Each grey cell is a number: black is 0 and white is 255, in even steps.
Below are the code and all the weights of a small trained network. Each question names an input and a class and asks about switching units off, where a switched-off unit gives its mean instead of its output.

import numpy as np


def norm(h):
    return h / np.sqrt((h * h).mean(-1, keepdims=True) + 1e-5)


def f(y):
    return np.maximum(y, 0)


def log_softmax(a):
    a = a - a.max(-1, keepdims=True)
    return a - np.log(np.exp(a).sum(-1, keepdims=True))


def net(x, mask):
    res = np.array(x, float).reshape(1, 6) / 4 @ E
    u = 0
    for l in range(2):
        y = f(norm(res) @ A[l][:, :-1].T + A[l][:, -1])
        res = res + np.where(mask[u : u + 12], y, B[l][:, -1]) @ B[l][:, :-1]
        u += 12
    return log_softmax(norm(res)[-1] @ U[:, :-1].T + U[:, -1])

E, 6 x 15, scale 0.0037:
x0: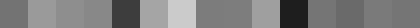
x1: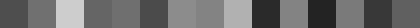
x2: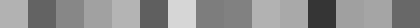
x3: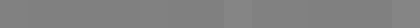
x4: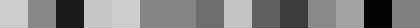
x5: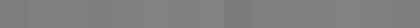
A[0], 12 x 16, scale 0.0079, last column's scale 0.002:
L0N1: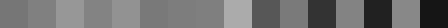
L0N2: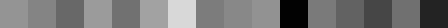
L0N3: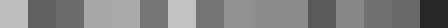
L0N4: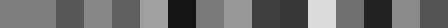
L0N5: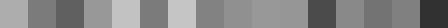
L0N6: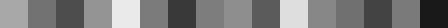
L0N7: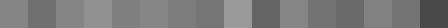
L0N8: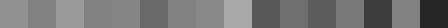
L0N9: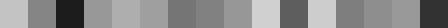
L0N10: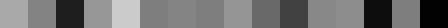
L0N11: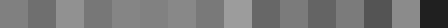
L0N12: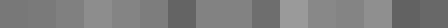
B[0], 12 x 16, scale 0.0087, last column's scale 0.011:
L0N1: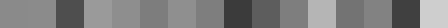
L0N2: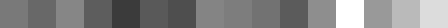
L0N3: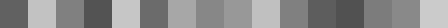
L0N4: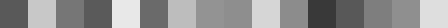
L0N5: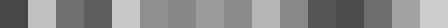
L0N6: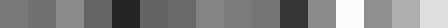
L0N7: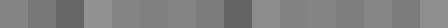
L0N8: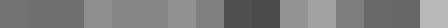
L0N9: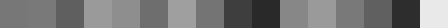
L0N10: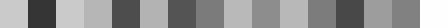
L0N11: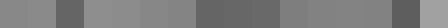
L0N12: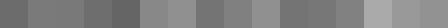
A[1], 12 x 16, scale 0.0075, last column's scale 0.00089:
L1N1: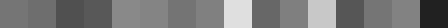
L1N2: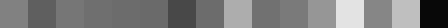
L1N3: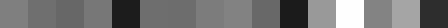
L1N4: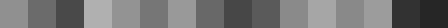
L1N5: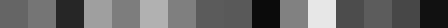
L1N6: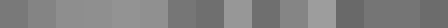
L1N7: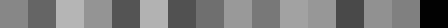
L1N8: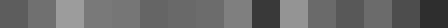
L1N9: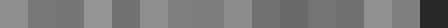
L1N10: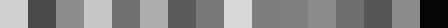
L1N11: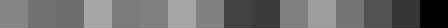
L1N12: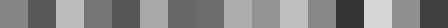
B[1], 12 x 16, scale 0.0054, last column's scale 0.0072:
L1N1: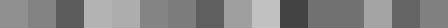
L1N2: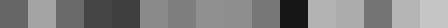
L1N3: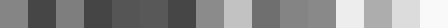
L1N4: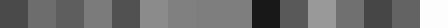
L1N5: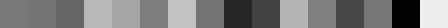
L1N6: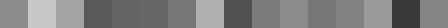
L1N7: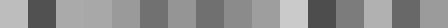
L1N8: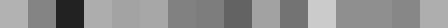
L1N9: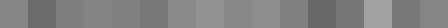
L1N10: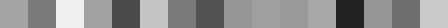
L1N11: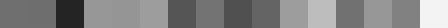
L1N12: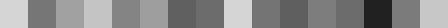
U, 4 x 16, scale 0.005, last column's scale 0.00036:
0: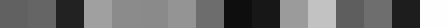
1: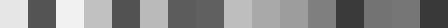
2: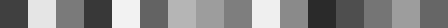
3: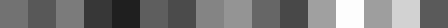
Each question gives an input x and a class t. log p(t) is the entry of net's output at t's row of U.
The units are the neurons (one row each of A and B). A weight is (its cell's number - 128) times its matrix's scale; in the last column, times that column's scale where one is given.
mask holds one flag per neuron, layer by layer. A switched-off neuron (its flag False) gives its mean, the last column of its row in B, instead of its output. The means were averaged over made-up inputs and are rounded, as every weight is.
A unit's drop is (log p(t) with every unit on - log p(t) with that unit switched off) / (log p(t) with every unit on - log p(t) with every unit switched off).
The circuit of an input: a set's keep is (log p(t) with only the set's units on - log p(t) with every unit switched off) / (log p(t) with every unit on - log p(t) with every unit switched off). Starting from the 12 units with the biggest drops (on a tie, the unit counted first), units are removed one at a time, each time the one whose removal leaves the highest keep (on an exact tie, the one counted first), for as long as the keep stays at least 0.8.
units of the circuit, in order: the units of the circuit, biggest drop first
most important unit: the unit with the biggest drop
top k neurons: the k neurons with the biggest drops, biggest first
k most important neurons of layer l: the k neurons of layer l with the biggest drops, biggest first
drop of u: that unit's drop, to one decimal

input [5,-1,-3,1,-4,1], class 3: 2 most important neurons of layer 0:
L0N10; L0N9
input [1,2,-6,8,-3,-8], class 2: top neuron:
L0N10
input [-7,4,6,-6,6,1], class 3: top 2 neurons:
L0N6; L0N4
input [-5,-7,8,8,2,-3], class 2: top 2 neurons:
L0N5; L0N3
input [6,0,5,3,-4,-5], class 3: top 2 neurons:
L0N10; L0N4
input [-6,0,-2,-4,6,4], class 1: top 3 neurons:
L0N10; L0N2; L1N10
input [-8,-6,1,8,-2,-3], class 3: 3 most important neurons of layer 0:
L0N6; L0N1; L0N8
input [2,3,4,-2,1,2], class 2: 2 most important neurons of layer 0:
L0N3; L0N5
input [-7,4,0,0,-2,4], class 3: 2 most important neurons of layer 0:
L0N6; L0N9
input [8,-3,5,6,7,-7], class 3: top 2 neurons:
L0N2; L0N4
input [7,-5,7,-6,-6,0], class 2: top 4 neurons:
L0N10; L0N6; L0N9; L0N2
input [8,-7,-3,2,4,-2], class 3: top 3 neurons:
L0N2; L0N1; L1N3
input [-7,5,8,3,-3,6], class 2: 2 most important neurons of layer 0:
L0N2; L0N10
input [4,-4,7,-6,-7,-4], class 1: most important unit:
L0N9
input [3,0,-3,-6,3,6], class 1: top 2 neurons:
L0N10; L0N6
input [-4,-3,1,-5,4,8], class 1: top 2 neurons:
L0N10; L0N2
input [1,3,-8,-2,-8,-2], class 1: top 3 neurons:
L0N9; L0N6; L0N2
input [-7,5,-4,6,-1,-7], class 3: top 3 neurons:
L0N6; L0N9; L1N3
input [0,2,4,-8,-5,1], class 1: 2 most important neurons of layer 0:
L0N9; L0N1
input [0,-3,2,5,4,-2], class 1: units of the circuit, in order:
L0N10
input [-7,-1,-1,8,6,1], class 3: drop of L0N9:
0.1
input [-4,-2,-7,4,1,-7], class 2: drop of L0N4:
1.1
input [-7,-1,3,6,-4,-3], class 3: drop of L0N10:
0.2
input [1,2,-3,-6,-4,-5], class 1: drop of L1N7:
0.0
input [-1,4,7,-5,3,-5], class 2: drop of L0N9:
0.1
